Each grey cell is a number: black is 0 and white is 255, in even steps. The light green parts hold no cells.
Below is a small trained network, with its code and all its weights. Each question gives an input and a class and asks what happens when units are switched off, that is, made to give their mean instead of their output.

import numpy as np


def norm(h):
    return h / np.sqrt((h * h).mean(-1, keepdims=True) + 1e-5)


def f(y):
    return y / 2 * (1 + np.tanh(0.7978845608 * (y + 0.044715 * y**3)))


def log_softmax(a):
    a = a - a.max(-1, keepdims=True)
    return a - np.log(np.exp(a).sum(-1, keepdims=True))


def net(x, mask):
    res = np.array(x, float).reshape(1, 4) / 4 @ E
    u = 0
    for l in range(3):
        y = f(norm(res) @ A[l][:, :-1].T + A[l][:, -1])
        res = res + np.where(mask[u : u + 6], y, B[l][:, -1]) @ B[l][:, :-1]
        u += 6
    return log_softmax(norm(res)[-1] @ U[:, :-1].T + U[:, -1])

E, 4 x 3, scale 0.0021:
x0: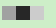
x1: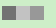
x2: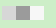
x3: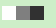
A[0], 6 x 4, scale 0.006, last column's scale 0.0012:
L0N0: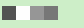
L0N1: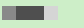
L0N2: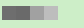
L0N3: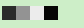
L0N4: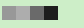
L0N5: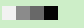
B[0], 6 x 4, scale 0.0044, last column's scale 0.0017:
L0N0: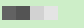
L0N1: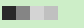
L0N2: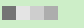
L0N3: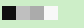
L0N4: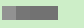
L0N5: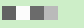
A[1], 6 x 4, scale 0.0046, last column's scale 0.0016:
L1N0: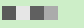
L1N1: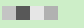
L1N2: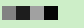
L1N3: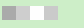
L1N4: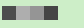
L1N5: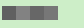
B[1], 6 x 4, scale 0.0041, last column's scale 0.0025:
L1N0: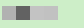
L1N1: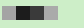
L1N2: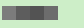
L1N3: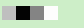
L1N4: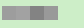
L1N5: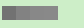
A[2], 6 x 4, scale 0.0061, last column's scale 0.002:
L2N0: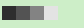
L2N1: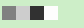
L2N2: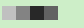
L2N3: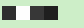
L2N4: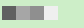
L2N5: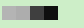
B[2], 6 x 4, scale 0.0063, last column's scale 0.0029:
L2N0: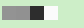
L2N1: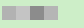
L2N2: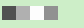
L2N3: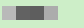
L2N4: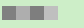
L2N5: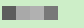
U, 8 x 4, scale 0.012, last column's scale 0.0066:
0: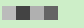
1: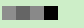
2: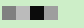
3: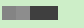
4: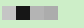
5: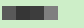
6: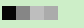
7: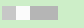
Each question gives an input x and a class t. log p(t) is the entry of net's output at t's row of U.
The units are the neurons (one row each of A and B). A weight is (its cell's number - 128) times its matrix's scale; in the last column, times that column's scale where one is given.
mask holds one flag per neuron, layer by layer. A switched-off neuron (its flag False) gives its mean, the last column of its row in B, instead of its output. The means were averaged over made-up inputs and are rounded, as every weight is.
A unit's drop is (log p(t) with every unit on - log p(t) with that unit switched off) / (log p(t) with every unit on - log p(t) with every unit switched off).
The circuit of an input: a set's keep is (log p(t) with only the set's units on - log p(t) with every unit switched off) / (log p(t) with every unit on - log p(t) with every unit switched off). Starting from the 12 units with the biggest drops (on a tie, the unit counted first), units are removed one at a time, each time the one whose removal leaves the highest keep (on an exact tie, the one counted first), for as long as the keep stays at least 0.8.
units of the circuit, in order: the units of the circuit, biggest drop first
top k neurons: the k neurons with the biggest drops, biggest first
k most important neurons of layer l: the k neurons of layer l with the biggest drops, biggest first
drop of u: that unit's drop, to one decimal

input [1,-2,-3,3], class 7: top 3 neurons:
(L1N3 L0N0 L2N1)
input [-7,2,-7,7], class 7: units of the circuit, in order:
(L2N1 L2N2)
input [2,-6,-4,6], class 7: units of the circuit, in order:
(L1N3 L2N2)
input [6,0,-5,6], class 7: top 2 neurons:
(L1N3 L0N5)
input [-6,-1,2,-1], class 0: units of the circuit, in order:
(L0N0 L1N3)
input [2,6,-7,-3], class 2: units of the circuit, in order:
(L2N0)
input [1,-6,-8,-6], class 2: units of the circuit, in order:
(L2N0 L1N3)
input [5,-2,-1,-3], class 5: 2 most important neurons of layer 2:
(L2N0 L2N2)
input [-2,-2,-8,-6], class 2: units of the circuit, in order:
(L1N3 L2N0 L2N3)
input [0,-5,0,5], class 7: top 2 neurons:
(L0N5 L1N3)
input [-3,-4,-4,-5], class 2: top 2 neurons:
(L1N3 L2N0)
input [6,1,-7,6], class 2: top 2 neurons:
(L0N1 L1N3)
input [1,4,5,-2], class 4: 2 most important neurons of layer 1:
(L1N3 L1N1)
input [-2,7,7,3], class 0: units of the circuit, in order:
(L1N3)
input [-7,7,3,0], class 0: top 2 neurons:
(L0N0 L1N3)
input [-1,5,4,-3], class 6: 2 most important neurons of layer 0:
(L0N3 L0N0)
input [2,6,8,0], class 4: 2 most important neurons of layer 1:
(L1N3 L1N1)
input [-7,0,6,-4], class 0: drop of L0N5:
0.2
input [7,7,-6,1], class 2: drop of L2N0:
0.3
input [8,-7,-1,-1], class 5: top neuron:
(L1N0)
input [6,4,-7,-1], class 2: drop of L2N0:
0.2
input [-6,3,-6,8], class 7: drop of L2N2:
0.2
